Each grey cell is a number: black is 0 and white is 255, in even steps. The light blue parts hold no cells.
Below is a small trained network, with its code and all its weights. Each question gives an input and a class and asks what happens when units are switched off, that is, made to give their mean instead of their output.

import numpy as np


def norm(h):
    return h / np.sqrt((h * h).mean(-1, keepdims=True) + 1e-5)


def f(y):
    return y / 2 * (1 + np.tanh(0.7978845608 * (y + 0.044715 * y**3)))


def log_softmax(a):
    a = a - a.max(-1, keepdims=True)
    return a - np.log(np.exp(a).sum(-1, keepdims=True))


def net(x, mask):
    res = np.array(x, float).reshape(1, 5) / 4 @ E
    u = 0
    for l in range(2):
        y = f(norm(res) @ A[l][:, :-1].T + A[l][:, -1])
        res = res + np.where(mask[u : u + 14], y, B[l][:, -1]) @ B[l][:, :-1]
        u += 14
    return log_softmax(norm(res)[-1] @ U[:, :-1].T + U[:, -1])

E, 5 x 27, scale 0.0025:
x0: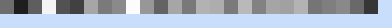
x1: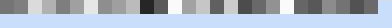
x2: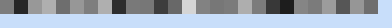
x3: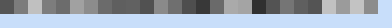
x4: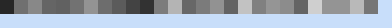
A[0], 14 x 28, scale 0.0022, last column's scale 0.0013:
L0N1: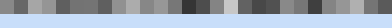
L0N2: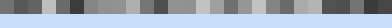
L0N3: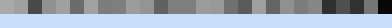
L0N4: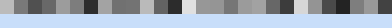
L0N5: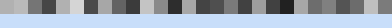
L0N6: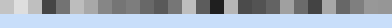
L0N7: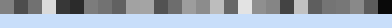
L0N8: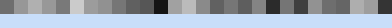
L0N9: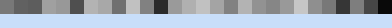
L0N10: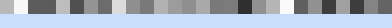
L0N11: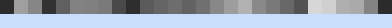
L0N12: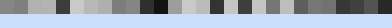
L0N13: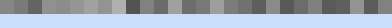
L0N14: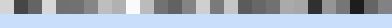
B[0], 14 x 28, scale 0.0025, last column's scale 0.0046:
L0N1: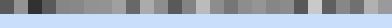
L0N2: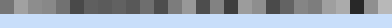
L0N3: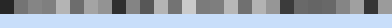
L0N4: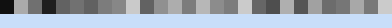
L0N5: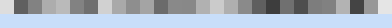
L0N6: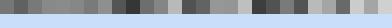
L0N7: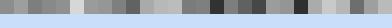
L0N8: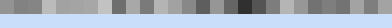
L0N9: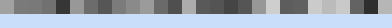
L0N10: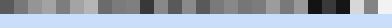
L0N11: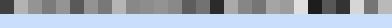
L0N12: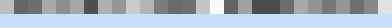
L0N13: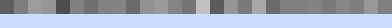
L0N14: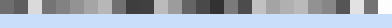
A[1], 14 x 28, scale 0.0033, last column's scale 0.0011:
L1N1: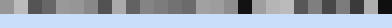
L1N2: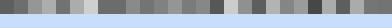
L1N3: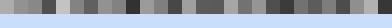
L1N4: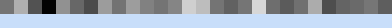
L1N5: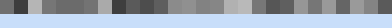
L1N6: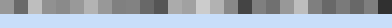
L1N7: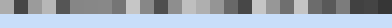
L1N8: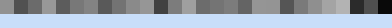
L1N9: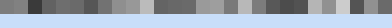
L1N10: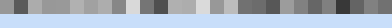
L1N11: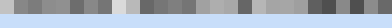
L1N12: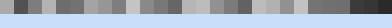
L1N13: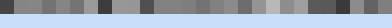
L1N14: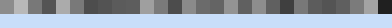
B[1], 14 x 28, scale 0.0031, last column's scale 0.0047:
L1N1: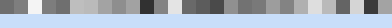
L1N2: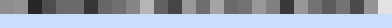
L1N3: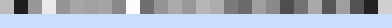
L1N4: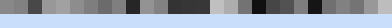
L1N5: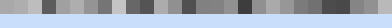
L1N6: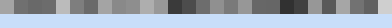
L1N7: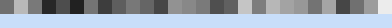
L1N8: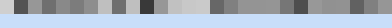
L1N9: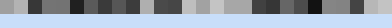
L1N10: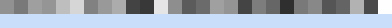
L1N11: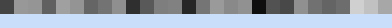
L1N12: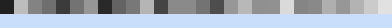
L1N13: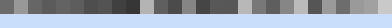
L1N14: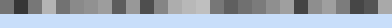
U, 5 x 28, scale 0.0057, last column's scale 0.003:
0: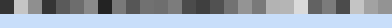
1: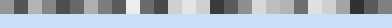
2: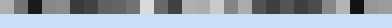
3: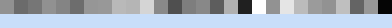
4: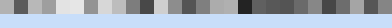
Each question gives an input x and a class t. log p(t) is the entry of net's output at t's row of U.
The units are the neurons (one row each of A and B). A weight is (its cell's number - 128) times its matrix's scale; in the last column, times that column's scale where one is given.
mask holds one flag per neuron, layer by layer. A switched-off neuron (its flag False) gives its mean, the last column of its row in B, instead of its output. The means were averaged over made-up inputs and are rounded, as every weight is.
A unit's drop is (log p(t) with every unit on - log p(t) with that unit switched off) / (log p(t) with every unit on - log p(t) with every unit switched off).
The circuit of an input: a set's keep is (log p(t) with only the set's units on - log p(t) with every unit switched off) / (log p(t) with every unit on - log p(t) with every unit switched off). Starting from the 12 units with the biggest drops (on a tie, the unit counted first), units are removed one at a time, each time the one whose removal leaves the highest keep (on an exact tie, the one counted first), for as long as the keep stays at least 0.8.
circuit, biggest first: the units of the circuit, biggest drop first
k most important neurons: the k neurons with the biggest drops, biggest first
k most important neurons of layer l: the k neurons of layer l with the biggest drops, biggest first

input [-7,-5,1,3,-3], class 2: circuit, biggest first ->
L0N5, L1N10
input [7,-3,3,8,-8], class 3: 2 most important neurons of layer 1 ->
L1N10, L1N9
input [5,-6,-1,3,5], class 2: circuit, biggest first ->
L0N14
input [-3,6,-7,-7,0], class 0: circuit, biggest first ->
L1N13, L0N10
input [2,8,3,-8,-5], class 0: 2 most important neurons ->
L1N7, L1N12
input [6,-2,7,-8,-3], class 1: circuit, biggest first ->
L1N8, L0N9
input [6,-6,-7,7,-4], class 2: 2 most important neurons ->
L1N9, L0N10
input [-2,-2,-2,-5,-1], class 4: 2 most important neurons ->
L0N10, L0N5
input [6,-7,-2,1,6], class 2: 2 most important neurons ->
L0N14, L1N9
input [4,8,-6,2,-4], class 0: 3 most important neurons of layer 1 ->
L1N13, L1N12, L1N3
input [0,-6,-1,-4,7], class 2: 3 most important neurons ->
L0N14, L0N10, L1N9
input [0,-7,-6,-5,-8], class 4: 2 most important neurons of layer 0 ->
L0N10, L0N12
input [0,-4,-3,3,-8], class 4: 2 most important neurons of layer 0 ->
L0N2, L0N9
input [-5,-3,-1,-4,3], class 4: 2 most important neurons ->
L0N11, L1N3
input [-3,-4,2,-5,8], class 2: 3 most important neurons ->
L0N14, L0N10, L1N4
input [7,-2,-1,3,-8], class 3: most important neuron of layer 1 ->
L1N11
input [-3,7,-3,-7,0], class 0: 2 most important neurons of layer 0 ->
L0N5, L0N10
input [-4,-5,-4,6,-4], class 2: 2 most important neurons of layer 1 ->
L1N9, L1N10
